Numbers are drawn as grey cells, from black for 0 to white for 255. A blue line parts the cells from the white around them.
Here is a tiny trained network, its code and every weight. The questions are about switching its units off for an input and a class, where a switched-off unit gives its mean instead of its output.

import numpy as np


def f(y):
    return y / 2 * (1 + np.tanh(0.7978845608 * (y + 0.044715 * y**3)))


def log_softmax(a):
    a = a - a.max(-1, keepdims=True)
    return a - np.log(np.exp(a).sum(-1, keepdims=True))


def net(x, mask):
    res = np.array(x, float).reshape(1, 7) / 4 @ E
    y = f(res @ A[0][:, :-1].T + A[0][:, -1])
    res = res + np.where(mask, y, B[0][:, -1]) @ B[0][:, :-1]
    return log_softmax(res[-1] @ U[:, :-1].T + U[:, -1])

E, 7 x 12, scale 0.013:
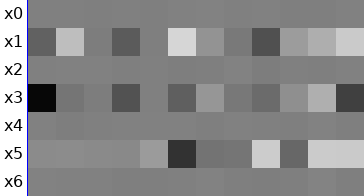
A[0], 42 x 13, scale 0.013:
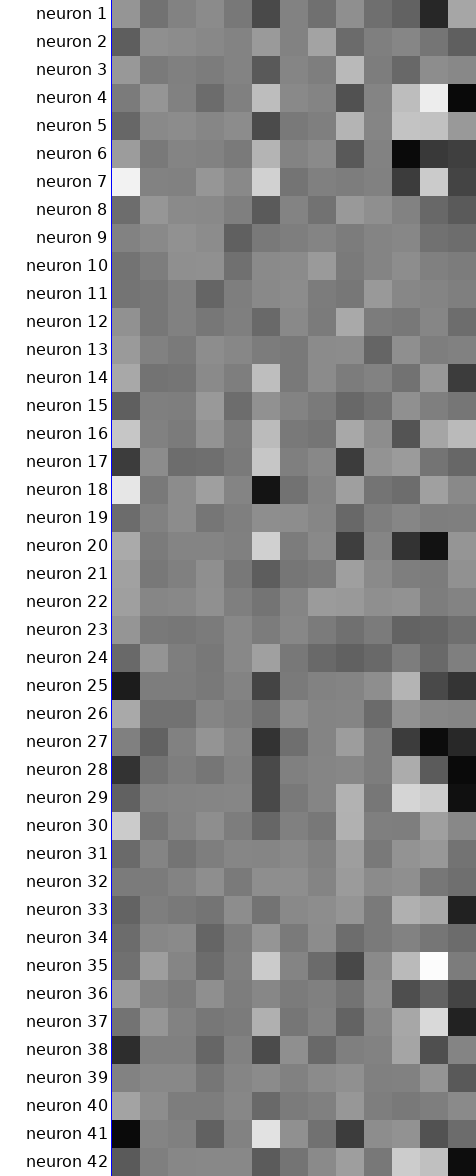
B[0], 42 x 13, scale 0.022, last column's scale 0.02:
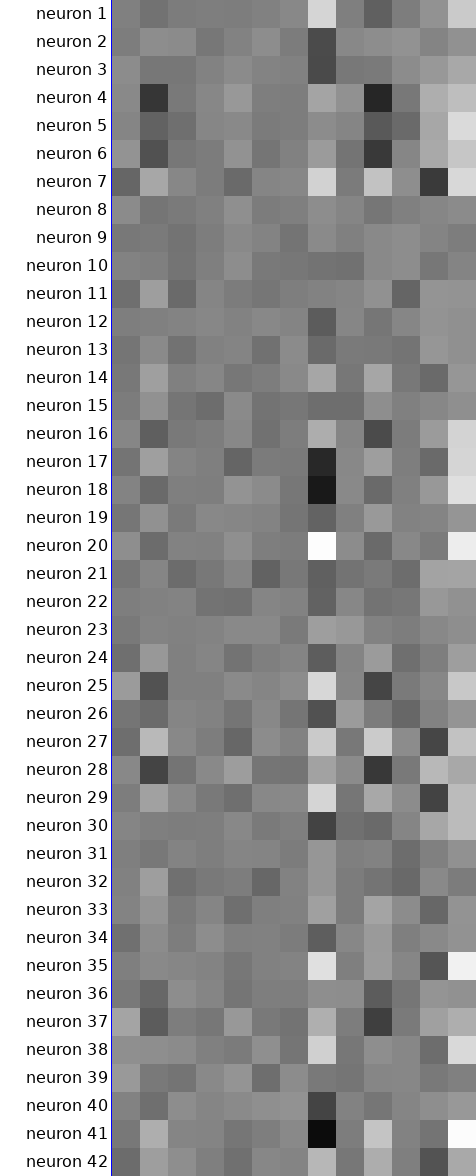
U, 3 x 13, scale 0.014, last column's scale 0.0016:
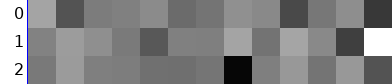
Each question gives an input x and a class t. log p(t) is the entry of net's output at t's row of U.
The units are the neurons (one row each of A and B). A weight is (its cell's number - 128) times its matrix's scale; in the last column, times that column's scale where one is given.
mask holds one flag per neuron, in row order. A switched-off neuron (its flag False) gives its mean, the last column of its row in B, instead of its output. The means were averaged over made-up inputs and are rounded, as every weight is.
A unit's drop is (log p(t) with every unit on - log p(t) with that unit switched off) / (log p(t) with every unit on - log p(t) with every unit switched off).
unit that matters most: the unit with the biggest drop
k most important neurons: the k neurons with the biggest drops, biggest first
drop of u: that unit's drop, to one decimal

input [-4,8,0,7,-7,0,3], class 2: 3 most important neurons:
(neuron 41; neuron 17; neuron 20)
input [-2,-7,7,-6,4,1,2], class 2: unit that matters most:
neuron 18
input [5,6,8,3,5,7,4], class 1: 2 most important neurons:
(neuron 29; neuron 42)
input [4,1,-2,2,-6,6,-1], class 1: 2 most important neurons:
(neuron 29; neuron 42)
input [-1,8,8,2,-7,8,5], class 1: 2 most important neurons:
(neuron 29; neuron 35)
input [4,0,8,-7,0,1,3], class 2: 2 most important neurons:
(neuron 20; neuron 18)
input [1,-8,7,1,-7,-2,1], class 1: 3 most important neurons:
(neuron 27; neuron 4; neuron 5)
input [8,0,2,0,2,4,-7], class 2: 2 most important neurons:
(neuron 20; neuron 25)
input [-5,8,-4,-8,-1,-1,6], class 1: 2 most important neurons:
(neuron 7; neuron 35)
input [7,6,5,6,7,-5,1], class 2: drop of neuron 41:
0.5
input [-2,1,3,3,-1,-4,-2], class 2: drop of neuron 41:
0.2
